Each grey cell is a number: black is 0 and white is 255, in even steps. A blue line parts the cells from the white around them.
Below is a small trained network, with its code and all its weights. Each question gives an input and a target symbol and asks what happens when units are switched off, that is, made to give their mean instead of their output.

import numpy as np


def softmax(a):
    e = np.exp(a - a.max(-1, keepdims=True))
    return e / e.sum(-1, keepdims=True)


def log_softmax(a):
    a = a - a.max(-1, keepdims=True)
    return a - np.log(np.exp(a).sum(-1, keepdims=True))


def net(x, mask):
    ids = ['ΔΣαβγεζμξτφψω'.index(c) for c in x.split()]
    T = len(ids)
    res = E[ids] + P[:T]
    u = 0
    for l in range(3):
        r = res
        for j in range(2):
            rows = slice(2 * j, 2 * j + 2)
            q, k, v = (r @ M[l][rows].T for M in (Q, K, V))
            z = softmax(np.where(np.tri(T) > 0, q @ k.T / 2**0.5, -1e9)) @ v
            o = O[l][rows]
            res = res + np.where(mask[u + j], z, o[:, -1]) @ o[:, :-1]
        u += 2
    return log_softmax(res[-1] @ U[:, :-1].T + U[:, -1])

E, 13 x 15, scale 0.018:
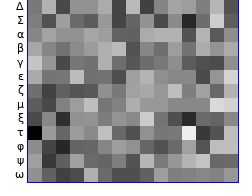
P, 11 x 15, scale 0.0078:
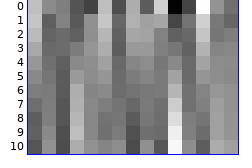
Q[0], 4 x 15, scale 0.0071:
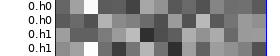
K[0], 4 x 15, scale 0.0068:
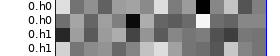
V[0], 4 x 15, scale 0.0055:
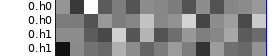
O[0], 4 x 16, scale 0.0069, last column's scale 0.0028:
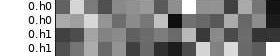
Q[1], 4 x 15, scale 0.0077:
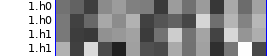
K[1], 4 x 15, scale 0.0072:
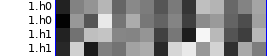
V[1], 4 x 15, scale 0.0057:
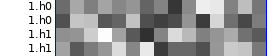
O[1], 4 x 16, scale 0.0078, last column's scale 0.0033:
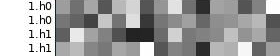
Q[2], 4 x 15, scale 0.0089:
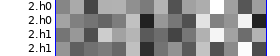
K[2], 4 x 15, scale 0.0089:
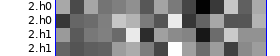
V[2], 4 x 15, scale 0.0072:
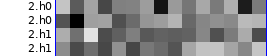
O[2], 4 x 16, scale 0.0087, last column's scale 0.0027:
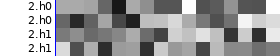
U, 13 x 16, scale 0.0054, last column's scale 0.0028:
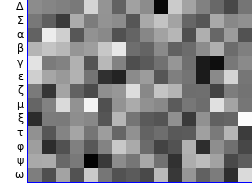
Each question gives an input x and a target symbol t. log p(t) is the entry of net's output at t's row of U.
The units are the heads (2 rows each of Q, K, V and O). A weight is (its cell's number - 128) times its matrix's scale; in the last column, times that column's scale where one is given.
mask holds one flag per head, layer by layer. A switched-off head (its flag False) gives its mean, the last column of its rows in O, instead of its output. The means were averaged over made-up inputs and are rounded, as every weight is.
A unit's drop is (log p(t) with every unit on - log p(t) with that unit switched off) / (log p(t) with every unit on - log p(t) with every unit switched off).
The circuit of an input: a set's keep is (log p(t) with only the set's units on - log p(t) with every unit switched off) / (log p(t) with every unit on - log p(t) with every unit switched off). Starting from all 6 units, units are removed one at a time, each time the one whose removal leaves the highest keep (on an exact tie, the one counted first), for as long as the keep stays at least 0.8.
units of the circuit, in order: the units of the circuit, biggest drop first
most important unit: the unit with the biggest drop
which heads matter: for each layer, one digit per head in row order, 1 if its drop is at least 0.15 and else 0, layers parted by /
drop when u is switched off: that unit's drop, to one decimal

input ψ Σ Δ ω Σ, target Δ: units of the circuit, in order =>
2.h0, 0.h0
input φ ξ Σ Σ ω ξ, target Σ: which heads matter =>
01 / 10 / 01
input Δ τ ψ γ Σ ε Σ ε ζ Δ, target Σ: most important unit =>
0.h1
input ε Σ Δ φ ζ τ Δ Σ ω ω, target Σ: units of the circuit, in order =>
2.h1, 1.h0, 2.h0, 0.h1
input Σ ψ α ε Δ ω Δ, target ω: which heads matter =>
00 / 10 / 11
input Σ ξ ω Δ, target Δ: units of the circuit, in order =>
2.h0, 0.h0, 1.h0
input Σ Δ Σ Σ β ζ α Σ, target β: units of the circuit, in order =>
0.h0, 1.h1, 2.h0
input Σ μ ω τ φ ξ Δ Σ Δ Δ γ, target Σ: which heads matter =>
11 / 10 / 11
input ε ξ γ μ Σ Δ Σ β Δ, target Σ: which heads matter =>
00 / 10 / 11
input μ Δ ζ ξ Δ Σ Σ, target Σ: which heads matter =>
10 / 00 / 01
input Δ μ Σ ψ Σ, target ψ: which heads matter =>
00 / 01 / 10
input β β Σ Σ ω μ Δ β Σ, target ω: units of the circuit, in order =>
0.h0, 2.h1, 2.h0
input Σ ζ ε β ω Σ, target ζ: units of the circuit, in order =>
0.h0, 1.h1, 2.h1, 2.h0
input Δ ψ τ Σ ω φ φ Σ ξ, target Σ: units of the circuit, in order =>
1.h0, 0.h1, 2.h1, 0.h0
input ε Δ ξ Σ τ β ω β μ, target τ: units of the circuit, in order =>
1.h0, 2.h1
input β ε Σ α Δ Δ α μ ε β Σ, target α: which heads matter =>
10 / 11 / 10
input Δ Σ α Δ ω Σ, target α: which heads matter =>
10 / 01 / 10
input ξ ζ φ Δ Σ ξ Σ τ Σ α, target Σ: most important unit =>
1.h0
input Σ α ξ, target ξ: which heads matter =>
00 / 10 / 01
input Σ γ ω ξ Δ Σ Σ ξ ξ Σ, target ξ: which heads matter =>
00 / 00 / 01
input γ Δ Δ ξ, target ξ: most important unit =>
2.h1
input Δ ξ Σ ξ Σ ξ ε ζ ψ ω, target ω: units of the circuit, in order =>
1.h0, 0.h1, 2.h1
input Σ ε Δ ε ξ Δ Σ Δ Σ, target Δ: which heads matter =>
10 / 10 / 10
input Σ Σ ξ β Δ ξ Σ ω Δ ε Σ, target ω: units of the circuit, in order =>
0.h0, 1.h0, 2.h1
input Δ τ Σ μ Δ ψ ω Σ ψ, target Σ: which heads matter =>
00 / 10 / 01
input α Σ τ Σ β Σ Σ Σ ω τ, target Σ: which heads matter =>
01 / 10 / 11
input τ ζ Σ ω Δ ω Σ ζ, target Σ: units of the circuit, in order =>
1.h0, 0.h0
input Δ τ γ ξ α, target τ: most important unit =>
1.h0
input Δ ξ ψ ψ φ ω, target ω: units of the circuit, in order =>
1.h0, 2.h1, 0.h1
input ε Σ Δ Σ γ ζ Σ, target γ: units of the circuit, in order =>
0.h0, 2.h0, 1.h1
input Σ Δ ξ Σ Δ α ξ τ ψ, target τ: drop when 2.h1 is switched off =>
0.3
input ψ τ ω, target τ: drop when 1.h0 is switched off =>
0.9
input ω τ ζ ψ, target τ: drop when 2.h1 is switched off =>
0.2
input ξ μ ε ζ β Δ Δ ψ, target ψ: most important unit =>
1.h1
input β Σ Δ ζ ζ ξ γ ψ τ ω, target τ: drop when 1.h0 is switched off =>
1.3
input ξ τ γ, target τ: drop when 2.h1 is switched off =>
0.2
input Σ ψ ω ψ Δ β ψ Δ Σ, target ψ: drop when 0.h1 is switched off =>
0.0
